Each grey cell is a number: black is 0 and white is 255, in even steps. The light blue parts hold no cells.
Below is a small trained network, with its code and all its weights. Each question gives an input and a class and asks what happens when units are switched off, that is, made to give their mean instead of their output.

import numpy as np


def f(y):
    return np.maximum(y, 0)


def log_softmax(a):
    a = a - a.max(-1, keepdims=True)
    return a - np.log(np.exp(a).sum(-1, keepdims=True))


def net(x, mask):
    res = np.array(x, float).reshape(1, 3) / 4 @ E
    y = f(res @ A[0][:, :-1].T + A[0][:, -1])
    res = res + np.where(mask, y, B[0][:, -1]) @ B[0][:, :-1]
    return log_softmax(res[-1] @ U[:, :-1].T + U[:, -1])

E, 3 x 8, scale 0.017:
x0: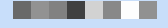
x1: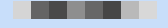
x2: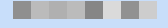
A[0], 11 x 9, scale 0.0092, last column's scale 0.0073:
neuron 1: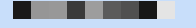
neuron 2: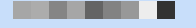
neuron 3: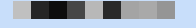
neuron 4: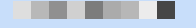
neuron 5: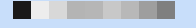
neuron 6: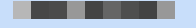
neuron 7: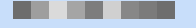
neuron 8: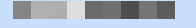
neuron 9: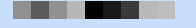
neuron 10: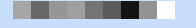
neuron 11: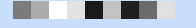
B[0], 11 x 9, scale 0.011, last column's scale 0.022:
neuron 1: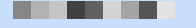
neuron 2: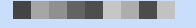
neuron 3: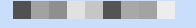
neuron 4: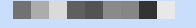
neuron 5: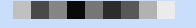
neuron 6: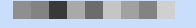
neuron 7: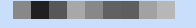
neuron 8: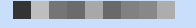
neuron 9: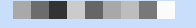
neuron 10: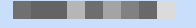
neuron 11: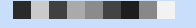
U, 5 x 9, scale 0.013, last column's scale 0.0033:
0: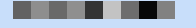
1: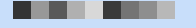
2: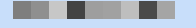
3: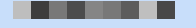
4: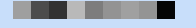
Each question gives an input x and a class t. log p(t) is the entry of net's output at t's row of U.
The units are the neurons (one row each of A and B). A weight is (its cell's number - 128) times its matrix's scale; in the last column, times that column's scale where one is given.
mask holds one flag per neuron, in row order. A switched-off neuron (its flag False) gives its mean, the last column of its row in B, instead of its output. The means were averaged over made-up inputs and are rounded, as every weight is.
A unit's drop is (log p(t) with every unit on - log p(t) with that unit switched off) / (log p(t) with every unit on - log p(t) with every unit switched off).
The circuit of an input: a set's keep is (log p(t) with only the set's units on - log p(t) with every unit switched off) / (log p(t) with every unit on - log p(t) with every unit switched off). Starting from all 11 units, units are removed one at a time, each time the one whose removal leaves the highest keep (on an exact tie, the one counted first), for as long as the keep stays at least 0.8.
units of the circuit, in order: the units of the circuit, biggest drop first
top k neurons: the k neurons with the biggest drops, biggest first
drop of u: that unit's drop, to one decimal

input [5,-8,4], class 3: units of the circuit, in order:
[neuron 5]
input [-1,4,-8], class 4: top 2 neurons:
[neuron 11; neuron 6]
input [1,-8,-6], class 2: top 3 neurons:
[neuron 1; neuron 9; neuron 11]
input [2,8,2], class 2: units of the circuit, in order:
[neuron 4; neuron 11]
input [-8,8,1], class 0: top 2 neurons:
[neuron 4; neuron 2]
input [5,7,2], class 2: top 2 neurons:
[neuron 4; neuron 11]
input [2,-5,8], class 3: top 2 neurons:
[neuron 5; neuron 3]
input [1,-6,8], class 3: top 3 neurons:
[neuron 5; neuron 3; neuron 7]
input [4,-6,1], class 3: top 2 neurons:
[neuron 5; neuron 4]
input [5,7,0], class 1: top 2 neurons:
[neuron 3; neuron 1]
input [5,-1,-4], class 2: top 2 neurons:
[neuron 11; neuron 1]
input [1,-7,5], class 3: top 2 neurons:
[neuron 5; neuron 3]
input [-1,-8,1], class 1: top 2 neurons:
[neuron 11; neuron 4]
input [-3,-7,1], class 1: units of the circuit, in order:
[neuron 11]
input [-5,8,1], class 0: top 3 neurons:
[neuron 4; neuron 2; neuron 5]
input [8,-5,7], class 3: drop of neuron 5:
0.3
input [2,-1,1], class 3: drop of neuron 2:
0.1
